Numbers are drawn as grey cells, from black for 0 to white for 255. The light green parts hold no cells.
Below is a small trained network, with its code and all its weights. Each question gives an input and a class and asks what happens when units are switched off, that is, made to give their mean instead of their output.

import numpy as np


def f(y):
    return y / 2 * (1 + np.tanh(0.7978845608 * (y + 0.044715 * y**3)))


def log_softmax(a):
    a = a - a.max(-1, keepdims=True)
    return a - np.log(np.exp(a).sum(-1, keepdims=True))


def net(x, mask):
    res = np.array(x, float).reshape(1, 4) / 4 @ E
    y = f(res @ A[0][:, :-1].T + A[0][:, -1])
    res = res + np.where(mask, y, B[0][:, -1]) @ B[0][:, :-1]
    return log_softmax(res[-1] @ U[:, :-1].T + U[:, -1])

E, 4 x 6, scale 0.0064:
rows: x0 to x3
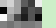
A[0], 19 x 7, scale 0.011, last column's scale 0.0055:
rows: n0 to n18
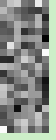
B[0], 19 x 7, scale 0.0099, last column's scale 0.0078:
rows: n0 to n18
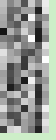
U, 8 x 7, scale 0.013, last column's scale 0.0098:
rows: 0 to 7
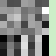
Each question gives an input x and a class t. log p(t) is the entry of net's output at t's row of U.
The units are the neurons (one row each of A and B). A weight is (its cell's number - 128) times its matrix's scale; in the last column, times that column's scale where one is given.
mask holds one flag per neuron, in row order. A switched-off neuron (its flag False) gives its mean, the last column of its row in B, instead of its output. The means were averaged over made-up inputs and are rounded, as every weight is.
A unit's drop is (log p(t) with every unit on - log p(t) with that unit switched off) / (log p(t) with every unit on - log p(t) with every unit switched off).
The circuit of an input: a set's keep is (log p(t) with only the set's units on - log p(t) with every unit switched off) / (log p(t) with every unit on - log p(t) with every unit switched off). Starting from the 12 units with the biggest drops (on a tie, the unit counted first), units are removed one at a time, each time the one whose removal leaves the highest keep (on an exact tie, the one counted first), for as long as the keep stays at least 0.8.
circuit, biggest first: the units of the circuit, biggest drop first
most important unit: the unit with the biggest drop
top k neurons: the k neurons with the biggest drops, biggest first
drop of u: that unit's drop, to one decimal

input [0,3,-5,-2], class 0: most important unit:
n16
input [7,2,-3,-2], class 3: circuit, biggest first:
[n0 n9]
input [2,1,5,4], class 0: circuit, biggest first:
[n8 n1]
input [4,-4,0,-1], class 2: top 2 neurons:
[n18 n15]
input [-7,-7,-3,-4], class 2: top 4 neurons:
[n18 n13 n9 n0]
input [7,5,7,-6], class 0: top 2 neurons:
[n1 n12]
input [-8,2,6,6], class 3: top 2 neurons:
[n15 n11]
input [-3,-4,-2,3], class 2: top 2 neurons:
[n9 n13]
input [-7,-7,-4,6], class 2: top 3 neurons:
[n18 n13 n9]
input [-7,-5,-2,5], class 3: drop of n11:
0.2
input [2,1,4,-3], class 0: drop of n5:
-0.1
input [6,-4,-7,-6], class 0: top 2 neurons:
[n16 n17]
